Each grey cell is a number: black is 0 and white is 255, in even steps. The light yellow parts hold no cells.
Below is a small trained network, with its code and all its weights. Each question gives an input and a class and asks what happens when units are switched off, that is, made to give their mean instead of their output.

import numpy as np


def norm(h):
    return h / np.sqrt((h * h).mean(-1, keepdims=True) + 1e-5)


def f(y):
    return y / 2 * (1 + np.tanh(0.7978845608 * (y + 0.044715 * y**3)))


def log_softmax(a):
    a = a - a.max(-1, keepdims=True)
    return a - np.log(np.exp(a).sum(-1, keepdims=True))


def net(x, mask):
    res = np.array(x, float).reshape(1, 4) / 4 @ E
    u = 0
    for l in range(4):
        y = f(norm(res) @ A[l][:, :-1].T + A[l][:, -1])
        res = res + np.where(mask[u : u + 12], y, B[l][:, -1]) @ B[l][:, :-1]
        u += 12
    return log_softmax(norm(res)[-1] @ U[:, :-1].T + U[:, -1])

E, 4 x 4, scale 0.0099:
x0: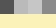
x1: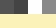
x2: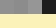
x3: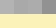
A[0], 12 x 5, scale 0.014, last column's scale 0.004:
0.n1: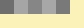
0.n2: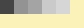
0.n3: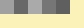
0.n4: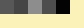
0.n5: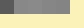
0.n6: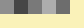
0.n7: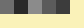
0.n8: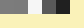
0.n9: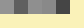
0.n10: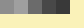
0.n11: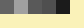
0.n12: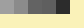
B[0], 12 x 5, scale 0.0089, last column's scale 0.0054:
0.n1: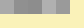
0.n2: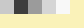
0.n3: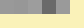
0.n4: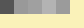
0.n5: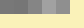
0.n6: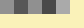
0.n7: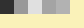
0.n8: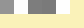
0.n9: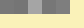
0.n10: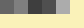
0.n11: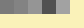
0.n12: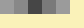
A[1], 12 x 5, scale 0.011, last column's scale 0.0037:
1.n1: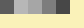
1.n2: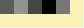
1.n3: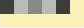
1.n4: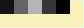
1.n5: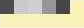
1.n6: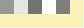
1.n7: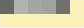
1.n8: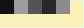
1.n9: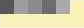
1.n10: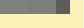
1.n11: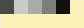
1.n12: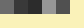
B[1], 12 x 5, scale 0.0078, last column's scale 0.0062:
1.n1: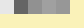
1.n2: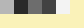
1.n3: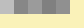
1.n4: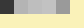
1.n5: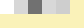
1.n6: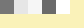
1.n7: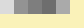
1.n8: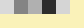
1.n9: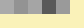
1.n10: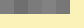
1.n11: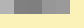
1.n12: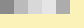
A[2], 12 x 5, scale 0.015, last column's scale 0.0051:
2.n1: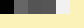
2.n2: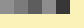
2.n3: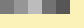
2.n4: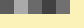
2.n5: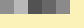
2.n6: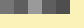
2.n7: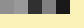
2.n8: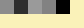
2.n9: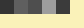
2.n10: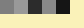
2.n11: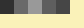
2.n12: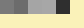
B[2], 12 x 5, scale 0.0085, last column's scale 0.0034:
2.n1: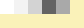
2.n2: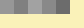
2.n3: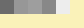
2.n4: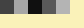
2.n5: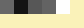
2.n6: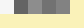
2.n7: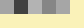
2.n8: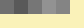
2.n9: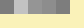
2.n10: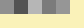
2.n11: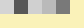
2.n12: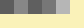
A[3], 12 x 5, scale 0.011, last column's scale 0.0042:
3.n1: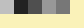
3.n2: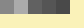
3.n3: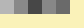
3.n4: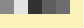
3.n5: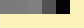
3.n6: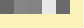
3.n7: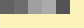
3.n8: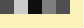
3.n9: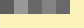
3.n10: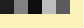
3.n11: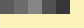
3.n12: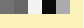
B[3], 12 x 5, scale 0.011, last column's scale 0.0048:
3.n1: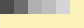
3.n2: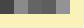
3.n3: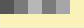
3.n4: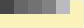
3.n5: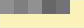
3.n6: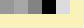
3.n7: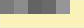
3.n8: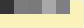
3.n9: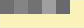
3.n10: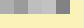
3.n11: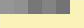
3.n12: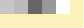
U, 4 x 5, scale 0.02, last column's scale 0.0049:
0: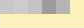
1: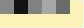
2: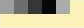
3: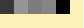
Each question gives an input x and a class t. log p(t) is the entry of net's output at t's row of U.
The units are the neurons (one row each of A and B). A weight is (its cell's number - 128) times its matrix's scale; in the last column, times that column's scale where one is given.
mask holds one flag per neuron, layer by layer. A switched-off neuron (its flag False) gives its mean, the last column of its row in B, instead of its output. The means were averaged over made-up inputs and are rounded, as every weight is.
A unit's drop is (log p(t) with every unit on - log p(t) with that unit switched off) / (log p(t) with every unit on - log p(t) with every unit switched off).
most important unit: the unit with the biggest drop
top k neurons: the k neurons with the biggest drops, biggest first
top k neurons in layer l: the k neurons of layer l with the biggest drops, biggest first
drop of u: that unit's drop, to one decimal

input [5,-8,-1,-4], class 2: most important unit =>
0.n2
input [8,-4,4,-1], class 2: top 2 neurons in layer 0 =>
0.n10, 0.n7
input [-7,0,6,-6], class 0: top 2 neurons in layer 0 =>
0.n7, 0.n8
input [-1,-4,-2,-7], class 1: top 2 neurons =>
1.n12, 0.n8
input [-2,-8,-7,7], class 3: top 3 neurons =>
0.n2, 1.n6, 1.n5
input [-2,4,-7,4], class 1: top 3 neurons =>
0.n8, 0.n6, 1.n5
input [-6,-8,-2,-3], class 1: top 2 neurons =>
3.n1, 1.n12
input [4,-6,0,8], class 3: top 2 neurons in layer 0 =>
0.n7, 0.n2
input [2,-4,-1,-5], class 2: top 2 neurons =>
0.n2, 0.n11
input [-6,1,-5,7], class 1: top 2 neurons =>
0.n6, 0.n8
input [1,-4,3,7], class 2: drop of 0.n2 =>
0.3
